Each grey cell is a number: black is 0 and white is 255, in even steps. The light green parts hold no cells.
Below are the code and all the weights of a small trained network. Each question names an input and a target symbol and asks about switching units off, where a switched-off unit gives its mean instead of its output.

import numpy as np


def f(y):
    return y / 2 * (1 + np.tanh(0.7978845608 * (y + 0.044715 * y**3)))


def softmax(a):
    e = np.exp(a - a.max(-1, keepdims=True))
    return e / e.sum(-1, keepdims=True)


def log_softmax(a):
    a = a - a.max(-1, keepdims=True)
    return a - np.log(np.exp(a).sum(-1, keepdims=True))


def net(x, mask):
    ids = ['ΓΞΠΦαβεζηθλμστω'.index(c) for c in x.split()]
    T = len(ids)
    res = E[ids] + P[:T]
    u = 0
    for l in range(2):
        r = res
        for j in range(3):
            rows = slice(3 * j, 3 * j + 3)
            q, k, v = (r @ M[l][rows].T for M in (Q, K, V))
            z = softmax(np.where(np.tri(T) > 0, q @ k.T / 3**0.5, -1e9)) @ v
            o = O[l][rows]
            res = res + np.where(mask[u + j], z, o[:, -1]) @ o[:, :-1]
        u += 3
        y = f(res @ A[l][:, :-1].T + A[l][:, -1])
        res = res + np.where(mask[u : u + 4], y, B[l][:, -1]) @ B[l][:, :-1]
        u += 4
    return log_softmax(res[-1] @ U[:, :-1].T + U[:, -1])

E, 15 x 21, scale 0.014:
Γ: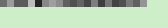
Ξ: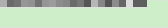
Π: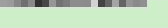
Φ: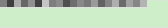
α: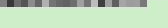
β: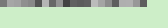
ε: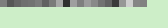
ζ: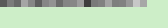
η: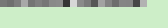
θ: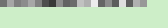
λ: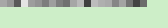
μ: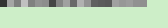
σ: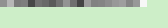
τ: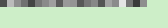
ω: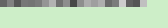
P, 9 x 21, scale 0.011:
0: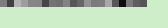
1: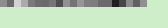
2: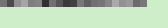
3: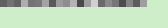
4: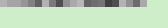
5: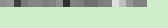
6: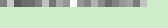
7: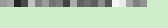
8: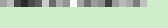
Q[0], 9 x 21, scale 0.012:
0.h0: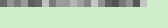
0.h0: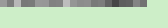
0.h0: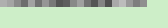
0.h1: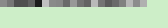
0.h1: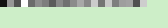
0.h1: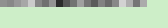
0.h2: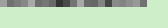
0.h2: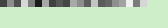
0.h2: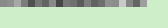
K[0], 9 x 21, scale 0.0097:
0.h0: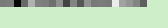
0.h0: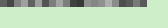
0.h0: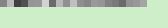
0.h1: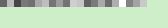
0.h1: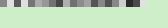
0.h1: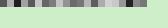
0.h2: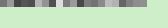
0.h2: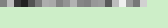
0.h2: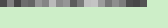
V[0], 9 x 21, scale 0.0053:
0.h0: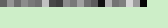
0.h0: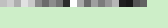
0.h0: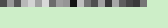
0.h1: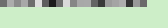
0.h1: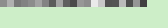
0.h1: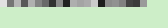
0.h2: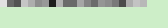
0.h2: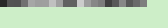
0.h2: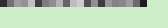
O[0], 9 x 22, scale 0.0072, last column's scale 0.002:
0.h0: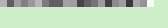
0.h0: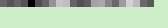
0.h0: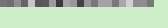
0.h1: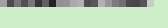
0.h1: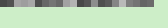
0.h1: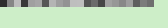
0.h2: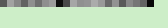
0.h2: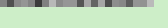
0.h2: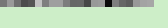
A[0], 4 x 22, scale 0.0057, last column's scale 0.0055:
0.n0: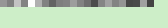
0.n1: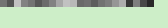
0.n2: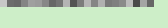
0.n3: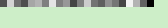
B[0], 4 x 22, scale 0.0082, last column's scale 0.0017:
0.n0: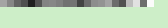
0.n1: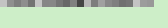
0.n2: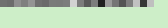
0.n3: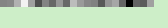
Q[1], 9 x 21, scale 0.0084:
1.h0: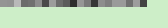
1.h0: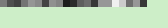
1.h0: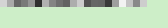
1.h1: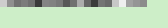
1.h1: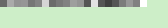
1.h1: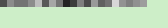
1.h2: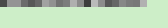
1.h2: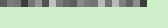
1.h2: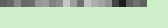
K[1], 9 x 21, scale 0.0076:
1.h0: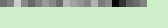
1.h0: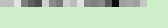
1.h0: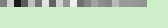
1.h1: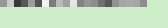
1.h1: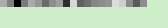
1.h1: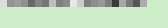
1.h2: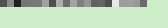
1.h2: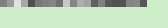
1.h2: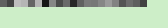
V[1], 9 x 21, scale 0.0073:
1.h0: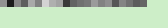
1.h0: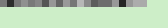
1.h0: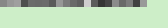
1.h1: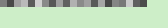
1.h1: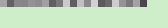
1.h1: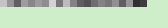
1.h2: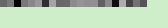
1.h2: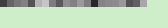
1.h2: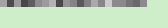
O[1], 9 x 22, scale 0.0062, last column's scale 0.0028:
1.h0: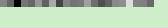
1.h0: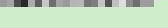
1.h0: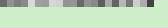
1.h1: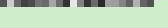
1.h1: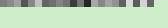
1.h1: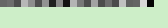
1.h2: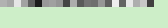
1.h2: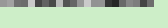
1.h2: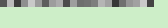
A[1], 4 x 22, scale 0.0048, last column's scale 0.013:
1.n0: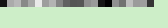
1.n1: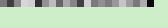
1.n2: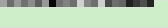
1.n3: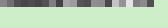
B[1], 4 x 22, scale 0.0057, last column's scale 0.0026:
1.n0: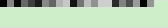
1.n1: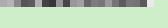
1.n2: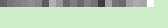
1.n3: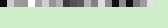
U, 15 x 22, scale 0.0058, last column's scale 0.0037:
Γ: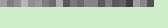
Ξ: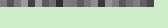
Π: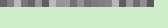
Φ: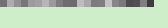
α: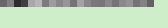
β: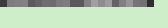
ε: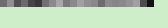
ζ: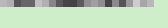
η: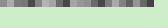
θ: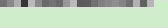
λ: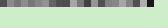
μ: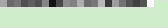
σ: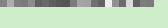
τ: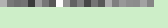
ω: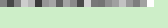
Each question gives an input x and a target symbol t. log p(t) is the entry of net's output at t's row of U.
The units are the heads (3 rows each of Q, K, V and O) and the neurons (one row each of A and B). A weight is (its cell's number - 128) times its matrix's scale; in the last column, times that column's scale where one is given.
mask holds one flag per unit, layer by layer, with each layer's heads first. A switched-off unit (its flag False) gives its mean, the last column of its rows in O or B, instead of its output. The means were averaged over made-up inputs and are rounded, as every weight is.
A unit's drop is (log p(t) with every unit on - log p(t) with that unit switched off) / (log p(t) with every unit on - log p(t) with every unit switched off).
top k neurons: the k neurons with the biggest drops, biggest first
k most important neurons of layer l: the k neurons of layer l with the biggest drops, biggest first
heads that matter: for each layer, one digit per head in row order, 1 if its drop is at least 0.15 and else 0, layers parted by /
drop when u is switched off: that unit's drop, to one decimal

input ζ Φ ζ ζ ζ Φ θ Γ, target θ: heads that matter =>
010 / 000
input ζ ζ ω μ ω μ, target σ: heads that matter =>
101 / 001
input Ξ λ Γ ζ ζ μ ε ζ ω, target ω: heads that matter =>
011 / 000
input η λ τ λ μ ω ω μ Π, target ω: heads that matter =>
101 / 000
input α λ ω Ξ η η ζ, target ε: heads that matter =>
100 / 010
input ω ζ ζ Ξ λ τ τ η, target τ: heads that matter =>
001 / 000
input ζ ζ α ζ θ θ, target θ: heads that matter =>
010 / 000
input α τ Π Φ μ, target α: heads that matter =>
000 / 101
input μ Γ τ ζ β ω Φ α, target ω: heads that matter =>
011 / 000
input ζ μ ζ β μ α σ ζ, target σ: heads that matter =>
001 / 000
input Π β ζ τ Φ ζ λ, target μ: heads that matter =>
000 / 101
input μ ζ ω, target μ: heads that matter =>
000 / 100
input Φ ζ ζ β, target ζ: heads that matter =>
011 / 000
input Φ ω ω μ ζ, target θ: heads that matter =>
100 / 110
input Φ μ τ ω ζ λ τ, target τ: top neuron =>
0.n1
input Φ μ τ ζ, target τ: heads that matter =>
011 / 000
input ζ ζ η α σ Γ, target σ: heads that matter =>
001 / 000
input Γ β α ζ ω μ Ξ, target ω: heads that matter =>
101 / 000
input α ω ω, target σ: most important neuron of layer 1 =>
1.n1
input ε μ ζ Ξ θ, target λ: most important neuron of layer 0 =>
0.n2
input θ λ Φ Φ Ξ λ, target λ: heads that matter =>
000 / 010
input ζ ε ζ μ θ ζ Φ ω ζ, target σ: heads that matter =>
101 / 000
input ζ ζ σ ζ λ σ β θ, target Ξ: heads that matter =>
000 / 100
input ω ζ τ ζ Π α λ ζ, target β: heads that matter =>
100 / 100
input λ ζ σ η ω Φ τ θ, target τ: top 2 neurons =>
0.n0, 1.n3
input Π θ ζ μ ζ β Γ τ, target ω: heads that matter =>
000 / 010
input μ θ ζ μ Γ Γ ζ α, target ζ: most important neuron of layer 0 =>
0.n3
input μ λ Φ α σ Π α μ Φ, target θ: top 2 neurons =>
1.n2, 0.n2
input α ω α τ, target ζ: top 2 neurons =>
0.n0, 0.n1
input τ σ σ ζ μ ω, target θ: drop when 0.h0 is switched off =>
0.6
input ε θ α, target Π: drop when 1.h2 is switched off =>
0.2
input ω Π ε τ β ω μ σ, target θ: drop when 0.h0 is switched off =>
0.2
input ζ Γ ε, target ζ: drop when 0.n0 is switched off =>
-0.1
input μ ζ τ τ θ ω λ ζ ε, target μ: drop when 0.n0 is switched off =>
0.1
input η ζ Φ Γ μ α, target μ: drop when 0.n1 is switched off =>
0.0
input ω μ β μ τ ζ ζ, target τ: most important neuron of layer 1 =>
1.n2
